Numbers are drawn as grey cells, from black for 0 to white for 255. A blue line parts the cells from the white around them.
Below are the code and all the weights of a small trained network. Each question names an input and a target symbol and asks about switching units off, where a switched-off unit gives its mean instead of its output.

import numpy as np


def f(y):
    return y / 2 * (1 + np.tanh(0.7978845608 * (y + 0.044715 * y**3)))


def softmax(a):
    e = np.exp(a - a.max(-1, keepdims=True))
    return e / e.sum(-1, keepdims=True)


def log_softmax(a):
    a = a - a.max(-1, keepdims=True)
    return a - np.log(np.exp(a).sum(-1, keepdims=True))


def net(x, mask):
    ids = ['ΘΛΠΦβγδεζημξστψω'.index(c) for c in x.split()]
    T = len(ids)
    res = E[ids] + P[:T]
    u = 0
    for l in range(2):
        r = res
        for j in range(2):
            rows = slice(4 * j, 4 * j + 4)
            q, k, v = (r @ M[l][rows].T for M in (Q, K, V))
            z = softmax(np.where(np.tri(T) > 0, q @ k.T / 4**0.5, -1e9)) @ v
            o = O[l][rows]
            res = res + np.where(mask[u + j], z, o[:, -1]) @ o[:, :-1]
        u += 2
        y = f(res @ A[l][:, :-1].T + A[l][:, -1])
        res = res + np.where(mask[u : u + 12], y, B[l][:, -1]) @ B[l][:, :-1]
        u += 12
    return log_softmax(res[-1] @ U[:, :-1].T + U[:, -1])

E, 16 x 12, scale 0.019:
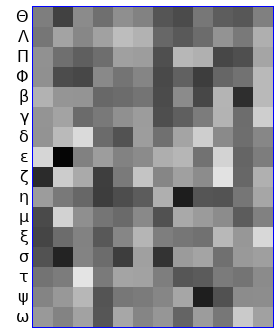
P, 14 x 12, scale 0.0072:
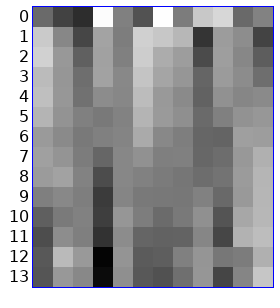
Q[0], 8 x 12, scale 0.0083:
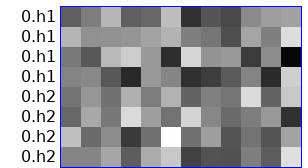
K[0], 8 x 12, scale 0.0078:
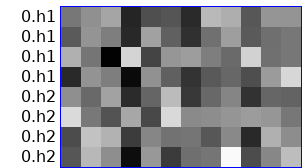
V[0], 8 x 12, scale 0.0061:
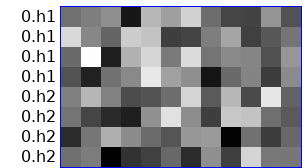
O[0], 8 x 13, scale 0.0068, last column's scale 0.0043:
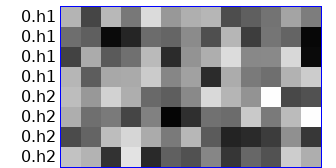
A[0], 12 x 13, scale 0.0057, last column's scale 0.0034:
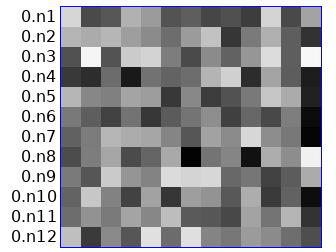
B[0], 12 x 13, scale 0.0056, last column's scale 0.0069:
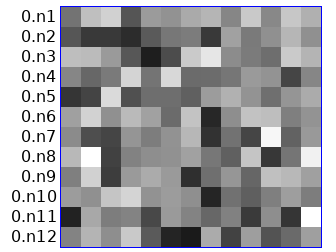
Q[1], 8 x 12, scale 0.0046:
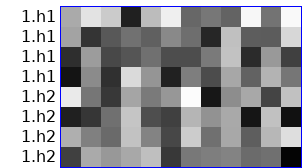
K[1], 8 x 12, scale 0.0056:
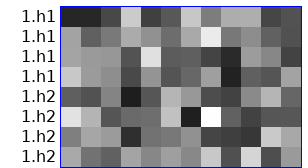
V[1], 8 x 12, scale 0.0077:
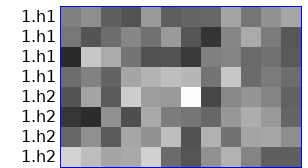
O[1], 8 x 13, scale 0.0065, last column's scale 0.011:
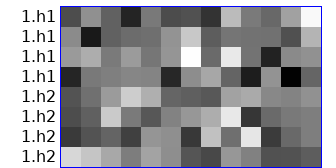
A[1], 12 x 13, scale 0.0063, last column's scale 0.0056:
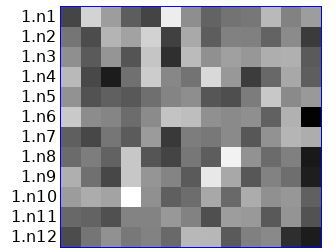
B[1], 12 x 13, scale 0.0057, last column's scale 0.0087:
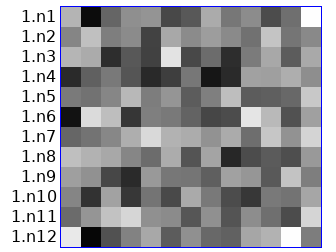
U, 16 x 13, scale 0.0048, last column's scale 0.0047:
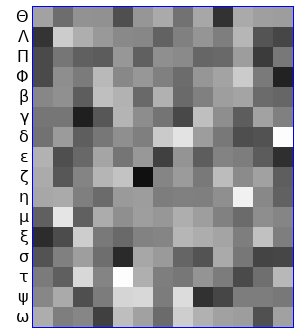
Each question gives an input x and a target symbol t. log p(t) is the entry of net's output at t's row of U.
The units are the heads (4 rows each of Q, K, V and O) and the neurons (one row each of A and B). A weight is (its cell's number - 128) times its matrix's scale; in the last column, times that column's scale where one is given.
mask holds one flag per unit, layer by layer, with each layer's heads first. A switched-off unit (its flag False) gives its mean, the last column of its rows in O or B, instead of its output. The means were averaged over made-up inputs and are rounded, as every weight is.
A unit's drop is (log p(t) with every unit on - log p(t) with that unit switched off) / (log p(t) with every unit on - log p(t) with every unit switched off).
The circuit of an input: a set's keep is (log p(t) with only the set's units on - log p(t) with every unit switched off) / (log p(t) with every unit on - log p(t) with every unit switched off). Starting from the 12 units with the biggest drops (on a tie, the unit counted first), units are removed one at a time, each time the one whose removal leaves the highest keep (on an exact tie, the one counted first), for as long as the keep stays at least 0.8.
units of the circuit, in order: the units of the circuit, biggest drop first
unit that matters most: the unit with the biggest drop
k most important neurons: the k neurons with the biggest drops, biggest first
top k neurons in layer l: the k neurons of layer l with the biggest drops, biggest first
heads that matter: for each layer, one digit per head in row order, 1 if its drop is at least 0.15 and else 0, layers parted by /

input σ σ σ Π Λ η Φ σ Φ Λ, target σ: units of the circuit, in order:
[0.h1, 1.h1, 1.n6]
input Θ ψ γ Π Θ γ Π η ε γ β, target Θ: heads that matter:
11 / 01
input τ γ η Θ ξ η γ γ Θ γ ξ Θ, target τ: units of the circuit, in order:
[0.h1, 1.h2, 0.h2]
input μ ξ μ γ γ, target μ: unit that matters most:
0.h1
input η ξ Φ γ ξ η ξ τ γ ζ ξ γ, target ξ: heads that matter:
11 / 10
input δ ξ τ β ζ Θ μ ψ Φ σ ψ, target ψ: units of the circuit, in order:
[0.h2, 0.n9, 0.h1]
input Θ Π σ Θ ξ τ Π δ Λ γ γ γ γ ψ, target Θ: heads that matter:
11 / 01
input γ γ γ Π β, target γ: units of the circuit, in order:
[0.h1, 0.h2]
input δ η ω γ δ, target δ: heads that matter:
11 / 10
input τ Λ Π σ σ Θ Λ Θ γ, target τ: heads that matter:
11 / 01
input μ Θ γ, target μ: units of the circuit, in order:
[1.h1, 0.h1]
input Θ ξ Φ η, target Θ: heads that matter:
11 / 01
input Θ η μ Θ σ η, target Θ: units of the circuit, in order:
[1.h2, 0.n8, 0.h1]
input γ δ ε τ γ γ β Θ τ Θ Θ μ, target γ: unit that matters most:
0.h1
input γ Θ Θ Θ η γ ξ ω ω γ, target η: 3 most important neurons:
[1.n3, 0.n11, 0.n3]
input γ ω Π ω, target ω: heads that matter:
01 / 00
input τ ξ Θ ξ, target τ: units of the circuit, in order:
[0.h2, 1.h2, 0.h1]
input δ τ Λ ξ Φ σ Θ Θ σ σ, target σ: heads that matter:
10 / 00
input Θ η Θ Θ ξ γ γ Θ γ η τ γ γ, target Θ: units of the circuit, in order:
[1.h2, 0.h1, 0.h2, 0.n8]
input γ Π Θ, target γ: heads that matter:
11 / 00
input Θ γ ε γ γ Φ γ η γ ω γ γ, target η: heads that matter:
01 / 00
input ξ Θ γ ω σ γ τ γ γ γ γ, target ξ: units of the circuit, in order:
[1.h2, 0.n7, 0.n8]
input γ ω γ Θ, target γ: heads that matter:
11 / 11
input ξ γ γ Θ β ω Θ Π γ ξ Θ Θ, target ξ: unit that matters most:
1.h2
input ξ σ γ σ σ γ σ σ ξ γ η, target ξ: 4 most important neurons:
[0.n7, 0.n5, 0.n1, 0.n8]
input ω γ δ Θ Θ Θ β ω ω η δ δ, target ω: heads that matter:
01 / 01
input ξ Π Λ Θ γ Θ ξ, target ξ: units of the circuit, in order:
[1.h2, 0.n8]
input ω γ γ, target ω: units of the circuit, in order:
[0.h2, 1.h2]
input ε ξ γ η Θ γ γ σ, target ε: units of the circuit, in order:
[1.h1, 0.h1]
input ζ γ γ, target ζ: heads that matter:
10 / 11
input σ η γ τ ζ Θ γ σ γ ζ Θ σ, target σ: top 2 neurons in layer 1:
[1.n6, 1.n7]
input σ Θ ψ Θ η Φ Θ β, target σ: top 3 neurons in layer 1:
[1.n6, 1.n7, 1.n1]
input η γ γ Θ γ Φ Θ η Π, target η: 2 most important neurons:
[1.n6, 0.n11]
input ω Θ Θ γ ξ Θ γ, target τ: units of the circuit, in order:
[0.h1, 0.h2, 1.h2]
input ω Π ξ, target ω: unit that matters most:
0.h2
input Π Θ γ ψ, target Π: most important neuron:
[0.n4]
